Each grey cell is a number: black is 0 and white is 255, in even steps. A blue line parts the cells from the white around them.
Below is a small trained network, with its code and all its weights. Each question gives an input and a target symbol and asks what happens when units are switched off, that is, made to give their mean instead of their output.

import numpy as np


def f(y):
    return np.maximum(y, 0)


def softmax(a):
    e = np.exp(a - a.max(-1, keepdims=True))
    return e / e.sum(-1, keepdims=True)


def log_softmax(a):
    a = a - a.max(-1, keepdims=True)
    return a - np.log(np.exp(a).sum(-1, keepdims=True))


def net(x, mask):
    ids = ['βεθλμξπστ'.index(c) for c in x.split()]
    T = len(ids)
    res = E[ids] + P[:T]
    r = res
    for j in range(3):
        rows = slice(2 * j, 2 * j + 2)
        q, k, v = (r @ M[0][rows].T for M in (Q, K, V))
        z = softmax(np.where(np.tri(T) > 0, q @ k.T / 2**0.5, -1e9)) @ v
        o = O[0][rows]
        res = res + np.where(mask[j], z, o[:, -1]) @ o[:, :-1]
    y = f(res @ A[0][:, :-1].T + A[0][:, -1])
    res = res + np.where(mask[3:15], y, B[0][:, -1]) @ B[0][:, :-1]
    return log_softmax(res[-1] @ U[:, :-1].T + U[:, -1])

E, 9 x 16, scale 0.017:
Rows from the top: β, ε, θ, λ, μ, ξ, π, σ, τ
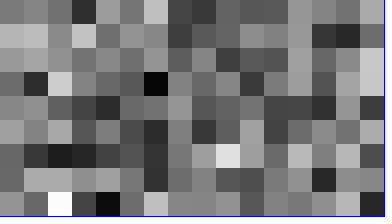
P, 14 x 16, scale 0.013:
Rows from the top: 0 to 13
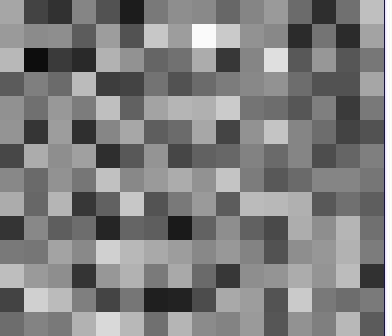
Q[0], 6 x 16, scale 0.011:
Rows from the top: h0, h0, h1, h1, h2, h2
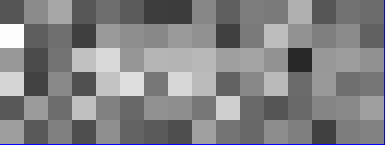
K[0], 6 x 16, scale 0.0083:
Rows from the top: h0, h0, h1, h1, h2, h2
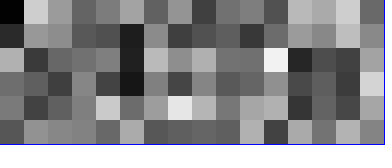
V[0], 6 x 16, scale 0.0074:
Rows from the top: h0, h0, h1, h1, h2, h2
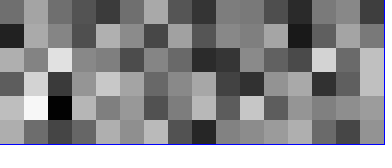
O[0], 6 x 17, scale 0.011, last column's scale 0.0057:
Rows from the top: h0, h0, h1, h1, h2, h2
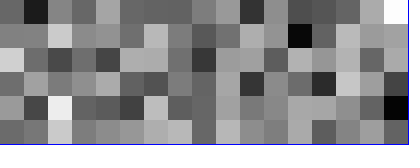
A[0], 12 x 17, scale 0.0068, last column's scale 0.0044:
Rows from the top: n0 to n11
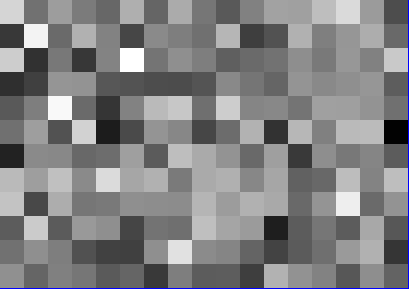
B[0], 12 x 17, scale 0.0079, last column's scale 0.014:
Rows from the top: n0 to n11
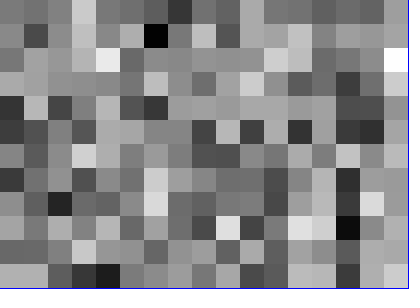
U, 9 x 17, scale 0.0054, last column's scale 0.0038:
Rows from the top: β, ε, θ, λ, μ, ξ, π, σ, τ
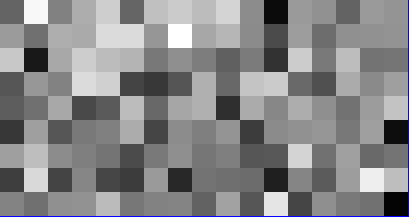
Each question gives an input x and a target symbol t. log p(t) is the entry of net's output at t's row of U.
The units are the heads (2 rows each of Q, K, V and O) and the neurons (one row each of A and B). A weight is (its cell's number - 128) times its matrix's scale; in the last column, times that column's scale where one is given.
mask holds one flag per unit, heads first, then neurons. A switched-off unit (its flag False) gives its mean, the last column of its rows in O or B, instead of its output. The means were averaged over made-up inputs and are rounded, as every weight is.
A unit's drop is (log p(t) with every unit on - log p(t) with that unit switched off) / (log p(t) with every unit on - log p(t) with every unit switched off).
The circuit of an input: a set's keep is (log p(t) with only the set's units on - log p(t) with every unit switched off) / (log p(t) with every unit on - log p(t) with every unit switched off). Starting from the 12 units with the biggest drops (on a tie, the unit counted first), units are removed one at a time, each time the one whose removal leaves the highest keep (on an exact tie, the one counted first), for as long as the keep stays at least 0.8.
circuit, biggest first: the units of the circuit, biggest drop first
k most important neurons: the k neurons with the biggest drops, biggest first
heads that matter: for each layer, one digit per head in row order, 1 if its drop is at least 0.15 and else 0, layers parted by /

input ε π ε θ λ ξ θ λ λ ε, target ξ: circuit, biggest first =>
(n5 h0 n3)
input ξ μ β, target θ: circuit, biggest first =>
(h1)
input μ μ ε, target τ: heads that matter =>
101
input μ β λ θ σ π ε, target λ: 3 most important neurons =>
(n1 n11 n8)
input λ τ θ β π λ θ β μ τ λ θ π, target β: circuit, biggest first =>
(h1 n9)
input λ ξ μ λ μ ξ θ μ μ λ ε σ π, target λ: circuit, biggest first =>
(h1 n1)
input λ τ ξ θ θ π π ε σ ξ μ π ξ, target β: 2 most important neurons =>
(n9 n3)
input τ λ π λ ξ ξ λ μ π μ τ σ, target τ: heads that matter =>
100
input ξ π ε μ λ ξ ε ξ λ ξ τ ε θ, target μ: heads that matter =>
010
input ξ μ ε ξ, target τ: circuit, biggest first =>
(h1 n5)
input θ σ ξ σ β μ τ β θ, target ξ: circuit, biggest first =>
(h2 h0)
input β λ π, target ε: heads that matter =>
001
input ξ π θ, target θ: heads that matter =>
011
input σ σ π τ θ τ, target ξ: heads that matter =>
101
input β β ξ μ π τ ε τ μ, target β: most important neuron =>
(n4)
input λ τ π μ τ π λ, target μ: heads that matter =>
010
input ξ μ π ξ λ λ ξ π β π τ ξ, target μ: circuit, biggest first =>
(h1 n2)
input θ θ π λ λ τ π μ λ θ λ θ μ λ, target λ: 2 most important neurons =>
(n11 n9)
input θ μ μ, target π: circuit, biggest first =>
(h0 h1 h2)
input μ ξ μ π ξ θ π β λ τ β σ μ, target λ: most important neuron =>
(n1)
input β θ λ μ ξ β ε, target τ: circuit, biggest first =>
(n5 h1)
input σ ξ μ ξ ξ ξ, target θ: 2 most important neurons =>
(n0 n8)
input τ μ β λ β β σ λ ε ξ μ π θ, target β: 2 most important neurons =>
(n9 n3)
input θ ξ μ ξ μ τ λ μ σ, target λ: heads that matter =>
111
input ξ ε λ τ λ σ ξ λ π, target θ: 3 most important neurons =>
(n8 n2 n0)
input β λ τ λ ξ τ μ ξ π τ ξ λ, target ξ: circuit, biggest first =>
(h0 h2)
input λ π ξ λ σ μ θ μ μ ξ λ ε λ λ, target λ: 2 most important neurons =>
(n11 n0)
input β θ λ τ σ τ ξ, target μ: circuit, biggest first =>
(h1)
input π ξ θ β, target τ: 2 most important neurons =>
(n5 n11)
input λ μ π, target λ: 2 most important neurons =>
(n11 n2)
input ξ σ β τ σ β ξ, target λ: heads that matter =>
110
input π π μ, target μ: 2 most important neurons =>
(n2 n11)
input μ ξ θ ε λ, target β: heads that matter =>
001
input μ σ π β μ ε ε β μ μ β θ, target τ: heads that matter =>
100
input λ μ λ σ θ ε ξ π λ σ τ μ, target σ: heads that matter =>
111
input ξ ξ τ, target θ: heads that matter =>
010
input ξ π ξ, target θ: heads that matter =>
011
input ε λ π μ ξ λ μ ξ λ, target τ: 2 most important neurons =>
(n3 n2)
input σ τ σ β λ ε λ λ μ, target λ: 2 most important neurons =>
(n2 n11)
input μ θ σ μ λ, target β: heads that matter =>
101
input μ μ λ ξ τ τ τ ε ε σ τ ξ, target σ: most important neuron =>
(n2)
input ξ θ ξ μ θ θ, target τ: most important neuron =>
(n2)
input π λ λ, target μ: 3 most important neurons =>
(n11 n2 n9)
